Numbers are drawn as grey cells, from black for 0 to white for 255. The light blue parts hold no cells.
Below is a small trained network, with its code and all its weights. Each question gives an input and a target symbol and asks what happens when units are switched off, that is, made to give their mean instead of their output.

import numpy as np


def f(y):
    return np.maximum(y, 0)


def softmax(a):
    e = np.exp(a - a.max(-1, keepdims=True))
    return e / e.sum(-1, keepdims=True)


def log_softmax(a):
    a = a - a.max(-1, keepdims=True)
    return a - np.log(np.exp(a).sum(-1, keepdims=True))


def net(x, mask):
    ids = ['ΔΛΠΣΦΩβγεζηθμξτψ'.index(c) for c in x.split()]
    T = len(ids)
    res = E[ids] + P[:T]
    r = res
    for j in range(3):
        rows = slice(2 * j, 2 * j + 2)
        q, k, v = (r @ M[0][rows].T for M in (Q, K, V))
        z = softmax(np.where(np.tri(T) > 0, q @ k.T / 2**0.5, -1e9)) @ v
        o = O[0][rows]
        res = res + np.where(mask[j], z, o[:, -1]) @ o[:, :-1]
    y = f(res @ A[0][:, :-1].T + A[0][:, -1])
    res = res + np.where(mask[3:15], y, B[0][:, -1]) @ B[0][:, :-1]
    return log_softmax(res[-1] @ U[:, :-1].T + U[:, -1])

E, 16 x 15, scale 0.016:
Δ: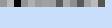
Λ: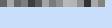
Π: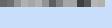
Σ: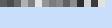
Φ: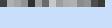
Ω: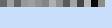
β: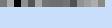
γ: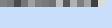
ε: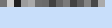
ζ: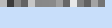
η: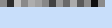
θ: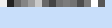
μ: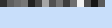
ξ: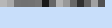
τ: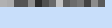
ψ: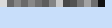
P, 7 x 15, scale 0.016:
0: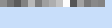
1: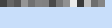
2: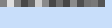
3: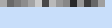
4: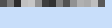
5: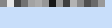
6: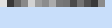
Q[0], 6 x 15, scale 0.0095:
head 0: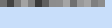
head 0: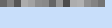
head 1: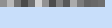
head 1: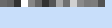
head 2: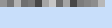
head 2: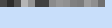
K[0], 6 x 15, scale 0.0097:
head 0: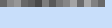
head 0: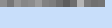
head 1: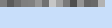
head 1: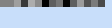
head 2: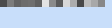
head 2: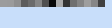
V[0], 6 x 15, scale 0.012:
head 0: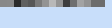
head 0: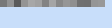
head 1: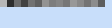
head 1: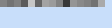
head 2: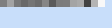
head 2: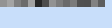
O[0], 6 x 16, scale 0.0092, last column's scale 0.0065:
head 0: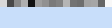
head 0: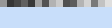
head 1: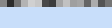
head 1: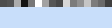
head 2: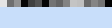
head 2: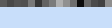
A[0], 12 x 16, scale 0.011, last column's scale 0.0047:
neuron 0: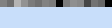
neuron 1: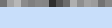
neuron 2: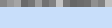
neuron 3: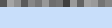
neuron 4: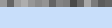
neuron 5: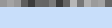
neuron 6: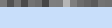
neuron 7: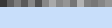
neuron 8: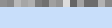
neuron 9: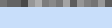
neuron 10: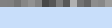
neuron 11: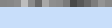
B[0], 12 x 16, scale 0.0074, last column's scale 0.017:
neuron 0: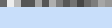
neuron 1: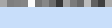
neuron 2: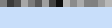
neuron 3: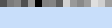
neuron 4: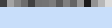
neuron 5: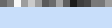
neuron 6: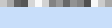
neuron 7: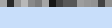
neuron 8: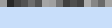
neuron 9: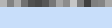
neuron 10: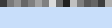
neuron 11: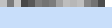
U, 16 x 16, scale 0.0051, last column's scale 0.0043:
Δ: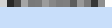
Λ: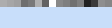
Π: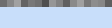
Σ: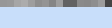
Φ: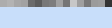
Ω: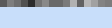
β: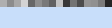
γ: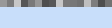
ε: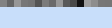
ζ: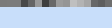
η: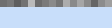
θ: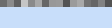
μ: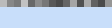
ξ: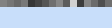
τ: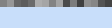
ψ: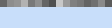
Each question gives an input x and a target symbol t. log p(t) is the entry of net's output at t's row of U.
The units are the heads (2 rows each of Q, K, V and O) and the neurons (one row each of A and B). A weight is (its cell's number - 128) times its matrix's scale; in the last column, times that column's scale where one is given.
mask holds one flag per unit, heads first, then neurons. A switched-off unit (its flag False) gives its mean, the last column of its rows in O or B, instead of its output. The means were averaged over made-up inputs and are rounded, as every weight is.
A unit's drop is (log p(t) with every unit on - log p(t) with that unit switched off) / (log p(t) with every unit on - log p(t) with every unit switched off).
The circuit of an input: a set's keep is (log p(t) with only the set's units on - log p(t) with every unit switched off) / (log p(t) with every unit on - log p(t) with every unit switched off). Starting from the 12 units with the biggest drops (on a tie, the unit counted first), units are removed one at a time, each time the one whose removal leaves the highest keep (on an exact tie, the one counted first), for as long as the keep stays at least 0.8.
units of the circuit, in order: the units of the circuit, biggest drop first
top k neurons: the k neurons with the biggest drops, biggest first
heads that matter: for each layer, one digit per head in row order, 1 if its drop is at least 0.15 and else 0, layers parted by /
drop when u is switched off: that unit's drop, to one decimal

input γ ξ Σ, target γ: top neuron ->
(neuron 5)
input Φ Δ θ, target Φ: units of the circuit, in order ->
(head 1; head 2; neuron 11; neuron 3)
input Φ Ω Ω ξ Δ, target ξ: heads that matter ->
011
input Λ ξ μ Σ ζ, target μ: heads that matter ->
100
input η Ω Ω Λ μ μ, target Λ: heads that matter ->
001
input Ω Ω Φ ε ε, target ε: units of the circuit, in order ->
(head 1; neuron 5; head 2)
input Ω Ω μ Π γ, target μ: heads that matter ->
100
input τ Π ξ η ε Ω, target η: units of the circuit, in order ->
(head 0; neuron 3; head 1)
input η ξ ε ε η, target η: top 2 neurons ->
(neuron 3; neuron 1)
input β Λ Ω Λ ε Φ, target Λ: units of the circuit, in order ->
(head 2; neuron 5; neuron 10)
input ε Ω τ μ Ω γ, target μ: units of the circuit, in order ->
(head 0; neuron 1; head 2)
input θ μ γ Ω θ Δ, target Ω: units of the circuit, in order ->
(head 1; neuron 3)
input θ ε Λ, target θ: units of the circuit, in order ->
(head 1; head 0; neuron 10; neuron 11)
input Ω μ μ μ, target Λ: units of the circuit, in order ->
(head 0; neuron 0)
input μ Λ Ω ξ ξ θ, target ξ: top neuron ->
(neuron 10)
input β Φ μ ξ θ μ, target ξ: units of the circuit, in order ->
(head 1; head 2)
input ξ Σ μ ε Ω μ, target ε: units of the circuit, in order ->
(head 1; neuron 5; head 2; neuron 11)
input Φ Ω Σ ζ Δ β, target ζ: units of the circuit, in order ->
(head 1; head 2)
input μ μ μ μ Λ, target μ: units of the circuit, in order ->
(head 0; neuron 1)
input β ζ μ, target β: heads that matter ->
111
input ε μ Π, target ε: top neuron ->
(neuron 5)
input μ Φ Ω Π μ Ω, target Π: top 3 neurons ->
(neuron 3; neuron 5; neuron 10)
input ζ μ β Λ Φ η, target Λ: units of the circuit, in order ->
(head 2; neuron 10; neuron 5)
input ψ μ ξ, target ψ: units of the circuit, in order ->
(head 2; head 1; neuron 4)
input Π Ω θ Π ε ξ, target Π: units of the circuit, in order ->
(head 0; head 2; neuron 3; head 1)
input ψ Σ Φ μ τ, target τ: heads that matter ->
001
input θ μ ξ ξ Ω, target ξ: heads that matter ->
011
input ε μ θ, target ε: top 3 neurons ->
(neuron 5; neuron 11; neuron 3)
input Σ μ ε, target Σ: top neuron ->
(neuron 5)
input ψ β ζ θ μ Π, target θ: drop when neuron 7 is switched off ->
0.0
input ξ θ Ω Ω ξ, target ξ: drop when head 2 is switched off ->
0.3
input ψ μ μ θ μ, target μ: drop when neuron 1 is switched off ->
0.6
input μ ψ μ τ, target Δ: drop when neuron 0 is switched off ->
0.1
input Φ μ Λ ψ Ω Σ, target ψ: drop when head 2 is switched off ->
0.7
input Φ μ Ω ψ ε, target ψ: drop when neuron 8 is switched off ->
0.0
